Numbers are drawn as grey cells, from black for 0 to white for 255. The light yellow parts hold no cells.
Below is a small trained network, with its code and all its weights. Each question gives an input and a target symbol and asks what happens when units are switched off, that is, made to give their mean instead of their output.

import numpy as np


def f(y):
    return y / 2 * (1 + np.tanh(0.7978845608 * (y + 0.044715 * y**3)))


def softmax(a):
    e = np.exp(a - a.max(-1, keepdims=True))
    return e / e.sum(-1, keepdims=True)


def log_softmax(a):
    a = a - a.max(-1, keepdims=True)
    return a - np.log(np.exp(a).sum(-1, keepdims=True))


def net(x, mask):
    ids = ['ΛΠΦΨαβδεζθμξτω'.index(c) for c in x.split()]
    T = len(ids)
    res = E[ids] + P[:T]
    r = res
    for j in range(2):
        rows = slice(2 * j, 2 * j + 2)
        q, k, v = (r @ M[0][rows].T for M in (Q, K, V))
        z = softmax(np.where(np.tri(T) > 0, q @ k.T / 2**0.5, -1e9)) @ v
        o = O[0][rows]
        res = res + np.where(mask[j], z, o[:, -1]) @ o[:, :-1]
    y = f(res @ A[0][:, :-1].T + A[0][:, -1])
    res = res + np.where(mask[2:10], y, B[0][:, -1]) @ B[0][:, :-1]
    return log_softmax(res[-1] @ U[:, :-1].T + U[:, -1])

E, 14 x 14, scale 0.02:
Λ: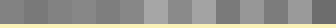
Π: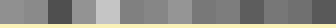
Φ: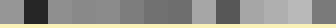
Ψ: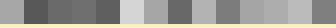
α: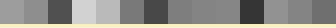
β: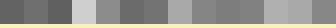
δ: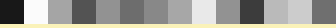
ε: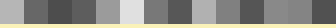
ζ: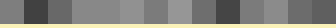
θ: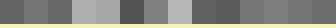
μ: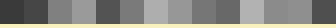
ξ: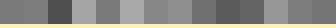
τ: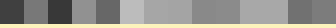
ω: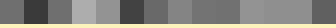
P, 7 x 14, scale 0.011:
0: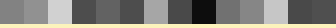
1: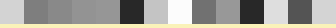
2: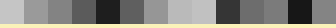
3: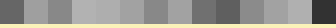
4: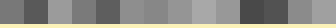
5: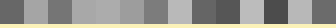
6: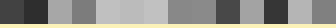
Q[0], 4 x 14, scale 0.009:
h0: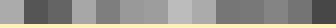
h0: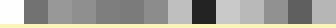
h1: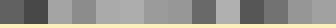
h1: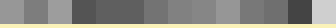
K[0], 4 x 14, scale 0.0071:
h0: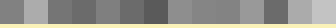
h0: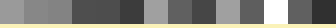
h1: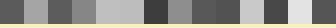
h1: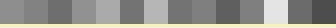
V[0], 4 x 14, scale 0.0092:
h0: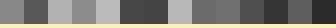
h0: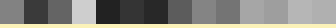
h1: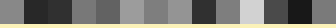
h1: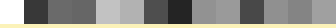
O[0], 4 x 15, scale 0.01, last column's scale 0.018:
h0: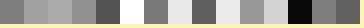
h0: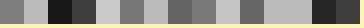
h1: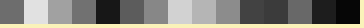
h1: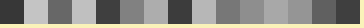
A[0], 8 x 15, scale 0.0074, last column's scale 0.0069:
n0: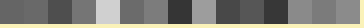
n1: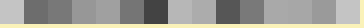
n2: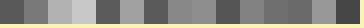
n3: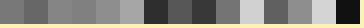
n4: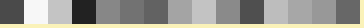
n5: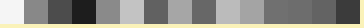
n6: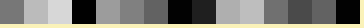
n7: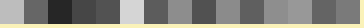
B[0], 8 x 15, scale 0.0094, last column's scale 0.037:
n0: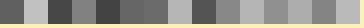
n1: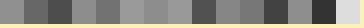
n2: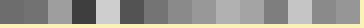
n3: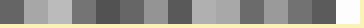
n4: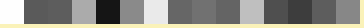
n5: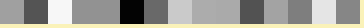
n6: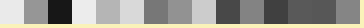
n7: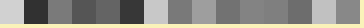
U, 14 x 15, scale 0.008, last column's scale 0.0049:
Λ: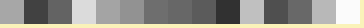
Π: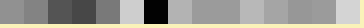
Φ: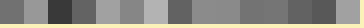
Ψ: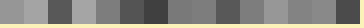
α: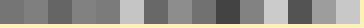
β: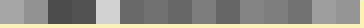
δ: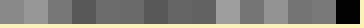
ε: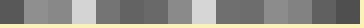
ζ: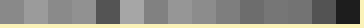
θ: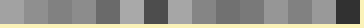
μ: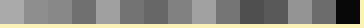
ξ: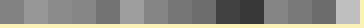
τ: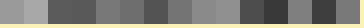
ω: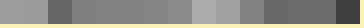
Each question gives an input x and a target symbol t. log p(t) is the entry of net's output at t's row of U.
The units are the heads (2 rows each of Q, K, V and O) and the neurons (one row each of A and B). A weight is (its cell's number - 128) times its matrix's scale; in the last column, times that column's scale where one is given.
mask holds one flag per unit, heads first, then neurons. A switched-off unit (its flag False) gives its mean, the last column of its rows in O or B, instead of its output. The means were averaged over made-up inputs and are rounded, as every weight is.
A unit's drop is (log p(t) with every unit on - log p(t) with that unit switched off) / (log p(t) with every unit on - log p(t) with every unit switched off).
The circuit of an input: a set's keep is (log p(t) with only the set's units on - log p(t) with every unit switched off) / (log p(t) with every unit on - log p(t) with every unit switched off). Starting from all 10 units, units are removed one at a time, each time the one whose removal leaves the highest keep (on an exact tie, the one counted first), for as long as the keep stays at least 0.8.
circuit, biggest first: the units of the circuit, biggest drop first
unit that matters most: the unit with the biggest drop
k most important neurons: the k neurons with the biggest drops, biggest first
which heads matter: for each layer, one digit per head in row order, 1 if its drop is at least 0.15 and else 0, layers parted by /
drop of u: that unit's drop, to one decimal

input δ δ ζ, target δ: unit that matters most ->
n3
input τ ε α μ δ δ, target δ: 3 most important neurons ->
(n3 n6 n1)
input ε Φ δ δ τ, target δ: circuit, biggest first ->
(n3 h1)
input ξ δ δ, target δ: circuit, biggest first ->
(n3 h1 h0)
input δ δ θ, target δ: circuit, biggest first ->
(n3 h1 n0)
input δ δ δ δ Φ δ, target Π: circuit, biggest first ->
(h1 n0)
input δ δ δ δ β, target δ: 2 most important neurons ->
(n3 n0)
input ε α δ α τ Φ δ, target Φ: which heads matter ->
10
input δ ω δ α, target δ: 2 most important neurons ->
(n3 n6)
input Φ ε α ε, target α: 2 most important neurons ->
(n3 n1)
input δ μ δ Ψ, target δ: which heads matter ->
01
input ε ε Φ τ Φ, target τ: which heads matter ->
11
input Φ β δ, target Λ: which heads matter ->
00
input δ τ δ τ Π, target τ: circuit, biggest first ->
(h1)
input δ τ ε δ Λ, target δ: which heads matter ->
01
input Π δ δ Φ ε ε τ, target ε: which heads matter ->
01
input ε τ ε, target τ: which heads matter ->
11
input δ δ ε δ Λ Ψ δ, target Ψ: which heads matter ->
10
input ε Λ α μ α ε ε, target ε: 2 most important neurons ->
(n1 n0)
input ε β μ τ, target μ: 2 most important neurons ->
(n5 n0)
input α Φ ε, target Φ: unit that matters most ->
h1
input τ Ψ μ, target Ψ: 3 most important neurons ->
(n3 n1 n0)
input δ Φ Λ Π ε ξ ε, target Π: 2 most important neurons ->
(n3 n1)
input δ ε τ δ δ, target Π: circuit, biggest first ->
(n0 h1)
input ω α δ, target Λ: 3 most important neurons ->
(n3 n4 n0)
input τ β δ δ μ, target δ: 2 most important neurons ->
(n3 n6)
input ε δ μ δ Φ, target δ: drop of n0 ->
0.1
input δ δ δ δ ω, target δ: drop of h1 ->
0.5
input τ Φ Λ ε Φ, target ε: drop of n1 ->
0.3
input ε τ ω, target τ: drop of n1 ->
-0.1
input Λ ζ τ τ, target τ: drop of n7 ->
0.0
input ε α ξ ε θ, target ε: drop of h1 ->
1.0
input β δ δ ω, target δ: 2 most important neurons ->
(n3 n0)
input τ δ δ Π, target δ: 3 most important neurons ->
(n3 n0 n6)
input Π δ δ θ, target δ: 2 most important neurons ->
(n3 n6)
